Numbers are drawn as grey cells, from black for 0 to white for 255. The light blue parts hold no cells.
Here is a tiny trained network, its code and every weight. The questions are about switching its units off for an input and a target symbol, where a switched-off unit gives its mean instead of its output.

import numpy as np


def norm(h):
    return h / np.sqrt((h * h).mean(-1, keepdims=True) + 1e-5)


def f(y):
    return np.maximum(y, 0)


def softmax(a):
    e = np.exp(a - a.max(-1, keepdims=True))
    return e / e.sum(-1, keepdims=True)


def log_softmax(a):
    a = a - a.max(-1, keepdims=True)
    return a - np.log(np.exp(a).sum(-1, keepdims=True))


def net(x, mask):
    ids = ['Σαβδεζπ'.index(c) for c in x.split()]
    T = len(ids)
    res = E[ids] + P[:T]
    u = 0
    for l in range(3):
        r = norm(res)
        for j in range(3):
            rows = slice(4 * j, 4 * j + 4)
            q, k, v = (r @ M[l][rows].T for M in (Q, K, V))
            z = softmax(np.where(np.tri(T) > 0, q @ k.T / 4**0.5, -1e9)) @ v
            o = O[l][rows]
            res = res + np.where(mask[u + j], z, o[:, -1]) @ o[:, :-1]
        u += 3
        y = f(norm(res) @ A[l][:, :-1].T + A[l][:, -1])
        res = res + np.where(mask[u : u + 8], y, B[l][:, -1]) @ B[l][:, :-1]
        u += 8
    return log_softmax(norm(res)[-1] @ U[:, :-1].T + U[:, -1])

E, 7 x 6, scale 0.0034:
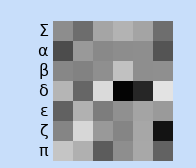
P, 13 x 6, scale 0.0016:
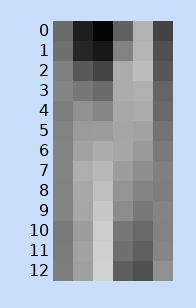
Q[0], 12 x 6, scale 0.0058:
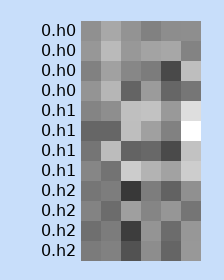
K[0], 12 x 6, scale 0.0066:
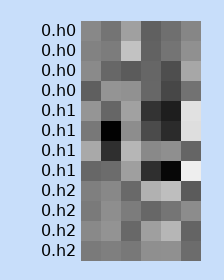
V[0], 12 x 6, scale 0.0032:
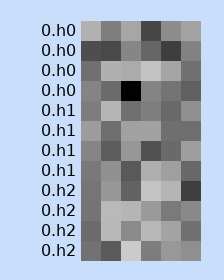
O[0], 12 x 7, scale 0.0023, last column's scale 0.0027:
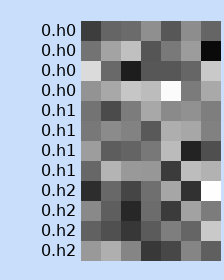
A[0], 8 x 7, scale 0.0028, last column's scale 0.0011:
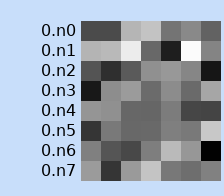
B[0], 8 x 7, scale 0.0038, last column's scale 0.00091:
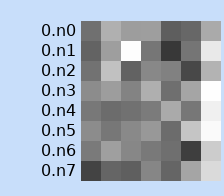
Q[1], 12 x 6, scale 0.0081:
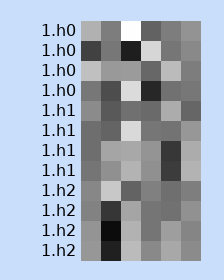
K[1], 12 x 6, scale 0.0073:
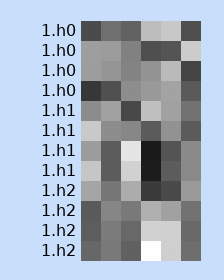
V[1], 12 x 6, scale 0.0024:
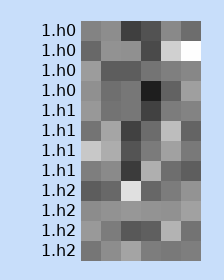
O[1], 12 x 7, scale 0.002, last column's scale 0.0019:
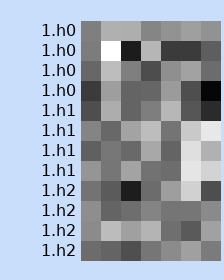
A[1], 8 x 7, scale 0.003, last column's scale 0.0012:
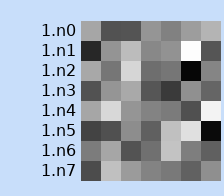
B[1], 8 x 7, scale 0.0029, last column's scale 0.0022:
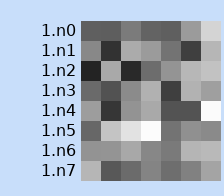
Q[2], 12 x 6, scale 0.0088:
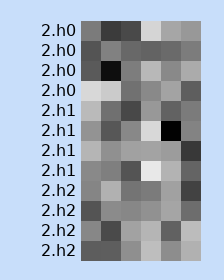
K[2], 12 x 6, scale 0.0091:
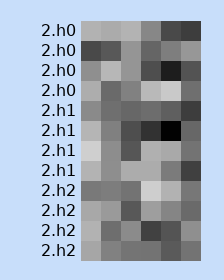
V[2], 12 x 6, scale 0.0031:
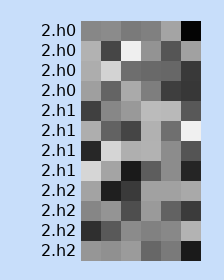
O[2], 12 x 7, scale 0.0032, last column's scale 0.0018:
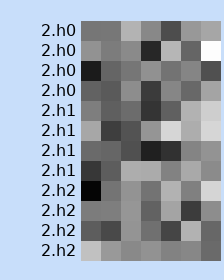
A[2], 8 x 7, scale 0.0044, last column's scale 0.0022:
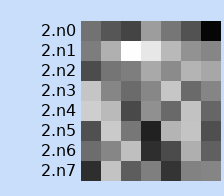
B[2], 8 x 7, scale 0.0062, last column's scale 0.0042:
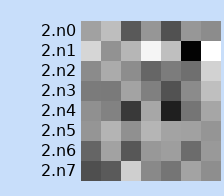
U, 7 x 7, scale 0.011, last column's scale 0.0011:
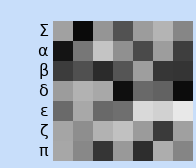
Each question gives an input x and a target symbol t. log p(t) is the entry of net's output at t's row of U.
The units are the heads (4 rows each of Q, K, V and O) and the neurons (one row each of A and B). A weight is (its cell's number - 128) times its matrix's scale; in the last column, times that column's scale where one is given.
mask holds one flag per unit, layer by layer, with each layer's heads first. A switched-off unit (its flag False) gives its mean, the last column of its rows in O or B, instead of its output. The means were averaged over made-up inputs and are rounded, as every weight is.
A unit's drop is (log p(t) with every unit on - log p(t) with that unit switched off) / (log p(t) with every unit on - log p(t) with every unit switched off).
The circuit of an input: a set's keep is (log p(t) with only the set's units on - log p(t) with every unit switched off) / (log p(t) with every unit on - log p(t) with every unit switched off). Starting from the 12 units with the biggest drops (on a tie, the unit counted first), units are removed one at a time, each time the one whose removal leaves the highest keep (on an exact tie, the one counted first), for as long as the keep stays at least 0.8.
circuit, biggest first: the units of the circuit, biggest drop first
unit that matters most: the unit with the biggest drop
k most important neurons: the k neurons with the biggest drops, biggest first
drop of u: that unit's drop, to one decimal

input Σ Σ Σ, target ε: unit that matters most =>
2.h2
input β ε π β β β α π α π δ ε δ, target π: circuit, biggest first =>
[2.h2 2.n1 2.n6]
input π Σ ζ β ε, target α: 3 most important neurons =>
[2.n1 1.n4 2.n7]
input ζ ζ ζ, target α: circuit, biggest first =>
[2.h1 2.n1]
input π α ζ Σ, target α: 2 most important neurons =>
[2.n1 0.n7]
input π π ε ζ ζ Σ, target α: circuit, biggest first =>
[2.h1 0.h0 2.n1]
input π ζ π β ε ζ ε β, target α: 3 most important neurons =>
[1.n4 2.n1 2.n7]
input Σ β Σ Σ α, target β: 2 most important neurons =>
[1.n1 2.n1]
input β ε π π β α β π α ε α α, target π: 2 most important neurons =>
[2.n1 2.n0]
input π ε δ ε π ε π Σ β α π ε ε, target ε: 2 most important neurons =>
[2.n1 2.n5]
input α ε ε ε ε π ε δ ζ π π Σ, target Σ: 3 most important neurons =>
[0.n1 2.n1 1.n4]
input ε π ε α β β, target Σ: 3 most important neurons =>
[2.n1 1.n2 2.n4]
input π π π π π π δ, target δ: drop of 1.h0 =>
0.2
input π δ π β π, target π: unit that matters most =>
1.h2
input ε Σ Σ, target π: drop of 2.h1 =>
1.2
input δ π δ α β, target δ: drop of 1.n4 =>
0.1
